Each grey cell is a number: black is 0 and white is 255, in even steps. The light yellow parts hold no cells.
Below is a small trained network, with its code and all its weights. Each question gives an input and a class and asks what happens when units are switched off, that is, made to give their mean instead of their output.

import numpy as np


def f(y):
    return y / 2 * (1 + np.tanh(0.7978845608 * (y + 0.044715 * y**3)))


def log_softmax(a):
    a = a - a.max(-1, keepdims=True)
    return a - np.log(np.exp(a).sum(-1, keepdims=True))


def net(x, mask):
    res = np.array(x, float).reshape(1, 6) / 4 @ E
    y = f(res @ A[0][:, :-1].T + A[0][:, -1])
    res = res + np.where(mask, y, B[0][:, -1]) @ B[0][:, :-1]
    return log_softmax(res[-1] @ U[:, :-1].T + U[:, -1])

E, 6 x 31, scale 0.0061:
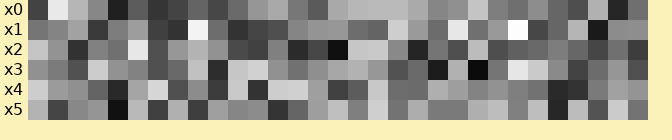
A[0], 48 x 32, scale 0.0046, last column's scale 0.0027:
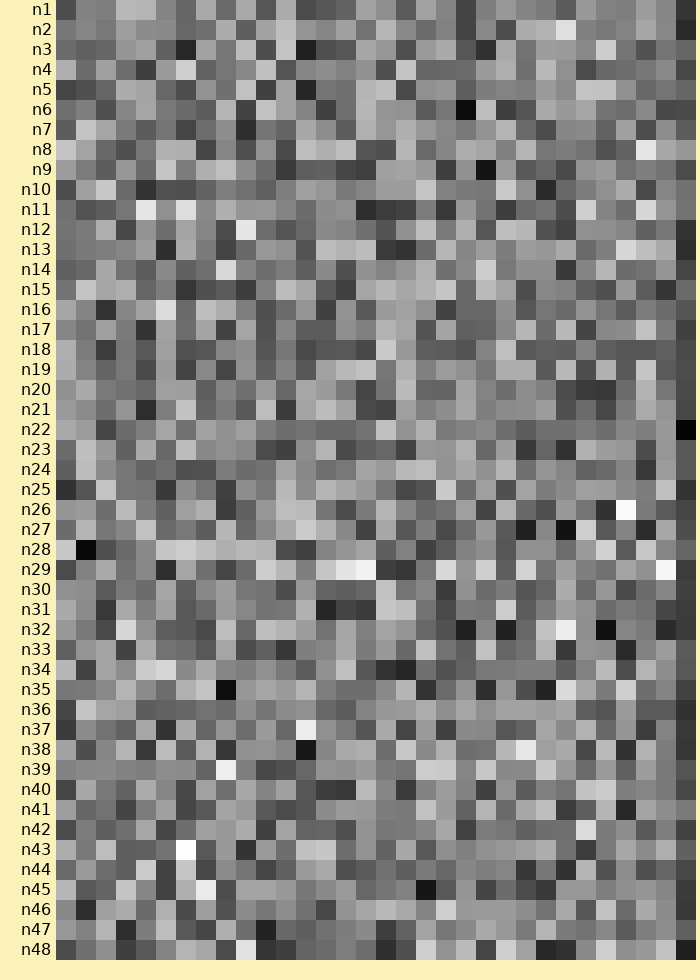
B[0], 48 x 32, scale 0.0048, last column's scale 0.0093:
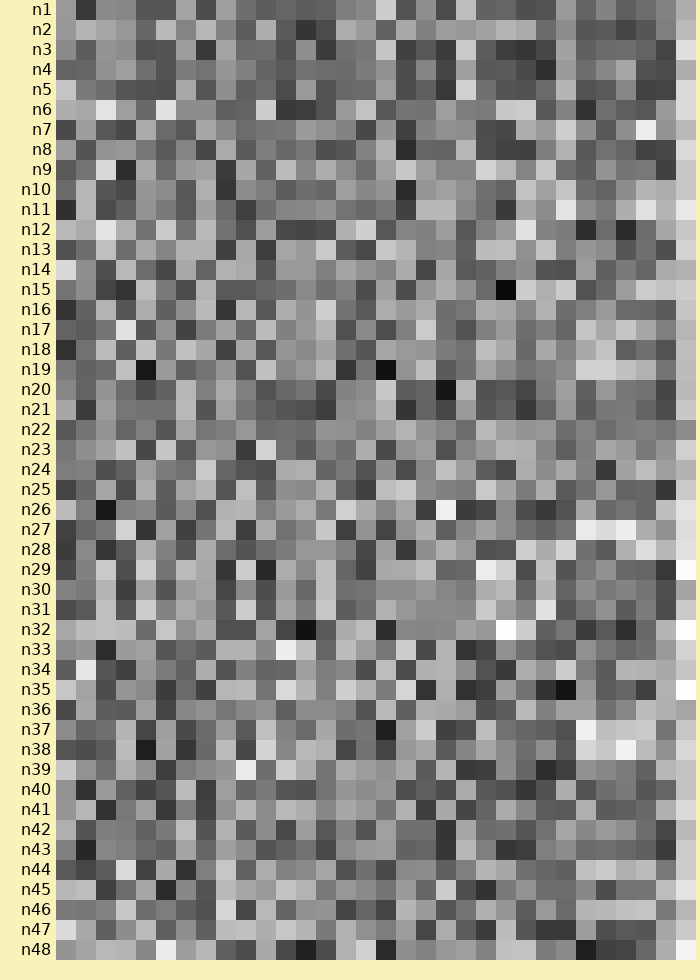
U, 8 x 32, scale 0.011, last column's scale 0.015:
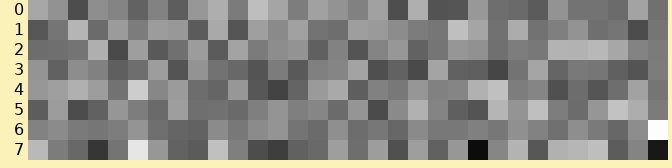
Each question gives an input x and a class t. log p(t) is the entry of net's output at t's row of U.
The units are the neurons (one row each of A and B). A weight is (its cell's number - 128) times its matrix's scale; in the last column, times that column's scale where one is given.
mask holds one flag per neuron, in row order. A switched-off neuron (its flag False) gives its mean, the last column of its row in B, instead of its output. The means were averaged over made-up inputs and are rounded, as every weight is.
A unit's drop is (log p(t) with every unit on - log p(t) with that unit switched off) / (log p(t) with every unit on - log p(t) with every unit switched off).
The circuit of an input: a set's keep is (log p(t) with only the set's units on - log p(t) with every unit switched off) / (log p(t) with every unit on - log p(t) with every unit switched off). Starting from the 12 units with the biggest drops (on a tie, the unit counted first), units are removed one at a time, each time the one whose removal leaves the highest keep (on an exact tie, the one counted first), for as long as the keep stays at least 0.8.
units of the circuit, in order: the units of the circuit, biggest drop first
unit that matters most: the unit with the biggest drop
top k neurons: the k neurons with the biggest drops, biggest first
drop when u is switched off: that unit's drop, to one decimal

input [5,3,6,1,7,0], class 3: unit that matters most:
n8
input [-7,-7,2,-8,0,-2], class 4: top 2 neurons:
(n48 n12)
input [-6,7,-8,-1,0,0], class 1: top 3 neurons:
(n29 n13 n25)
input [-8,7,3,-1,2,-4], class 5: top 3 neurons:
(n11 n28 n34)
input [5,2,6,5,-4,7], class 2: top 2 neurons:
(n38 n19)
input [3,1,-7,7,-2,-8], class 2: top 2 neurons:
(n27 n37)
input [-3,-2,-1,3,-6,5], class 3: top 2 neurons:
(n3 n5)
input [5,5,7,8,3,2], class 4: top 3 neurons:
(n32 n6 n29)
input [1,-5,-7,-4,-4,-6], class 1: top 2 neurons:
(n29 n25)
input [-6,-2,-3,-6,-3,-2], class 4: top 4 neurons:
(n48 n12 n23 n15)
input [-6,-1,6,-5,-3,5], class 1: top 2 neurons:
(n9 n16)
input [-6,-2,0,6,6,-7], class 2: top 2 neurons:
(n27 n37)
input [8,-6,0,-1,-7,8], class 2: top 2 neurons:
(n38 n46)
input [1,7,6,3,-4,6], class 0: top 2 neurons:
(n41 n47)
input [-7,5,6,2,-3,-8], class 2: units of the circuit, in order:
(n27)
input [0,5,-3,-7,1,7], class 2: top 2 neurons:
(n38 n19)
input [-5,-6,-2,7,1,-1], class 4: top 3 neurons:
(n32 n6 n2)
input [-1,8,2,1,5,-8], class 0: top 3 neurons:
(n33 n47 n39)
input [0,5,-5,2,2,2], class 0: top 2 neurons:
(n39 n41)
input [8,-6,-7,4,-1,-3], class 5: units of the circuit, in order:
(n15)
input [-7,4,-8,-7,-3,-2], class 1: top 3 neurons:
(n29 n25 n13)
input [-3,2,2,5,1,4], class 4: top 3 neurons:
(n32 n27 n6)
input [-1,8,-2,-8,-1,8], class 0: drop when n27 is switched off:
0.2
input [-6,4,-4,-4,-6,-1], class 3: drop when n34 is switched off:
-0.1
